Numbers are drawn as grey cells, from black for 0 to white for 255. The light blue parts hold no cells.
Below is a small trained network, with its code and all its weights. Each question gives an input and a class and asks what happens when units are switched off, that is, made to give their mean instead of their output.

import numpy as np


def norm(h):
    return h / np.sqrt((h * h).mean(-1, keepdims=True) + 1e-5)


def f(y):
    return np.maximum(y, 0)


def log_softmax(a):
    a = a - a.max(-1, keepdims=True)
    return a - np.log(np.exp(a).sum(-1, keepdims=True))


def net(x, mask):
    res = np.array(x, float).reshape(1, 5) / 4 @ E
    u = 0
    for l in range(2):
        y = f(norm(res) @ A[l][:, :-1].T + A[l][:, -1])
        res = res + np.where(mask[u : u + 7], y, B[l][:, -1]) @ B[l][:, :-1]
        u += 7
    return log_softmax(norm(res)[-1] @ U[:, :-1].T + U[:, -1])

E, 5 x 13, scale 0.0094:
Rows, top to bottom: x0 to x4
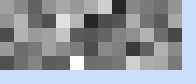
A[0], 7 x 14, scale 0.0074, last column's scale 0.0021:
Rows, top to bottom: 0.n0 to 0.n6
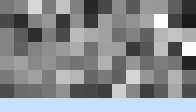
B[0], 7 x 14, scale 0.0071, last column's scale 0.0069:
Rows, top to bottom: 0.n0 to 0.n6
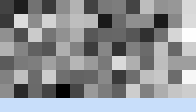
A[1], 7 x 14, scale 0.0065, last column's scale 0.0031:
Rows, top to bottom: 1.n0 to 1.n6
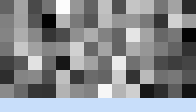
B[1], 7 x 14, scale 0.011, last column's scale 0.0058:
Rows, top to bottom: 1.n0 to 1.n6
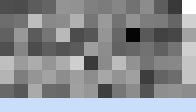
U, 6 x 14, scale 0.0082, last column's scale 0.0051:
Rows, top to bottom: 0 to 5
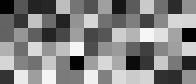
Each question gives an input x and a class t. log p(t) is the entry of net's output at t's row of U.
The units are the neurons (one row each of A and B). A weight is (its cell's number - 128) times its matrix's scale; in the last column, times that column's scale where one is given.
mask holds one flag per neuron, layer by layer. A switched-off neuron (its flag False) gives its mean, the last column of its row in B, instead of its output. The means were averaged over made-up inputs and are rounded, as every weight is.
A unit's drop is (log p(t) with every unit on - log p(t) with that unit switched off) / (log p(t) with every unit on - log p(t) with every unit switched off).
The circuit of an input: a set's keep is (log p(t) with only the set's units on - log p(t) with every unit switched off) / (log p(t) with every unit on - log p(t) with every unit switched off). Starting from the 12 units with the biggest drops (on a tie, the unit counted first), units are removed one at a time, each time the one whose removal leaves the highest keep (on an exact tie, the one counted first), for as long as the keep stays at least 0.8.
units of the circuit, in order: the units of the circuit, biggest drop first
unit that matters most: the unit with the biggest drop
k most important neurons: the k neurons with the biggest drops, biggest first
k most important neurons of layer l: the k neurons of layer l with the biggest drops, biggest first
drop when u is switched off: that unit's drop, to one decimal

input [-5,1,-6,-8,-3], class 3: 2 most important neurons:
[1.n4, 0.n5]
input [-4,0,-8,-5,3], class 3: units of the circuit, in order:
[1.n4]
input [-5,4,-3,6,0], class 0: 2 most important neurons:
[0.n0, 0.n3]
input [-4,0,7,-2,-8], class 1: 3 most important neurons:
[0.n6, 0.n5, 0.n0]
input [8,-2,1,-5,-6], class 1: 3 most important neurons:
[0.n5, 1.n6, 0.n1]
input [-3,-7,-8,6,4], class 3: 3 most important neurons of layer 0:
[0.n1, 0.n6, 0.n5]
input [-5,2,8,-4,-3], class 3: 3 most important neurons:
[1.n5, 0.n0, 0.n3]
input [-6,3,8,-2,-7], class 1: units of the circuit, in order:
[0.n6, 1.n0]
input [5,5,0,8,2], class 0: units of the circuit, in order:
[1.n0, 1.n4]
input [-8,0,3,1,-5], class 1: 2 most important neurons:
[0.n6, 1.n5]
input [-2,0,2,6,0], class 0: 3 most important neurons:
[0.n3, 0.n2, 1.n4]
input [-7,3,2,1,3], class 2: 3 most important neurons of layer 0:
[0.n6, 0.n2, 0.n5]
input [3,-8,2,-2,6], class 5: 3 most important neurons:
[0.n1, 0.n0, 1.n3]
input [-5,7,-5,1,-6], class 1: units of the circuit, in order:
[0.n6]
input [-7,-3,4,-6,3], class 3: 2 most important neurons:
[1.n4, 0.n5]
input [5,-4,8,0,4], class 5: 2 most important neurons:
[0.n1, 0.n6]
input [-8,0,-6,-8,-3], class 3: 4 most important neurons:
[1.n4, 0.n5, 1.n2, 1.n3]
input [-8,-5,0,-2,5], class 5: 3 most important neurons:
[0.n1, 0.n2, 0.n0]
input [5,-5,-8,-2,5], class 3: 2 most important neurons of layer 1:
[1.n4, 1.n3]
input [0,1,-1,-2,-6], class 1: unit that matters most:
0.n5
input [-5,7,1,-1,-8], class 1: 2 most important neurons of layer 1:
[1.n4, 1.n0]
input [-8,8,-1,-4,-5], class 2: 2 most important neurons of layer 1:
[1.n0, 1.n3]
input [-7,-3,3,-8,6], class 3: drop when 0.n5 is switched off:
0.3
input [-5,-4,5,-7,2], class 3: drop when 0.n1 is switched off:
-0.1
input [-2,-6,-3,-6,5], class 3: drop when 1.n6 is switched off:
0.0
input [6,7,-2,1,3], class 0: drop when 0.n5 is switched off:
0.1
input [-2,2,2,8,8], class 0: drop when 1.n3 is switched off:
0.1
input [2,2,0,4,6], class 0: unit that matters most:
1.n3
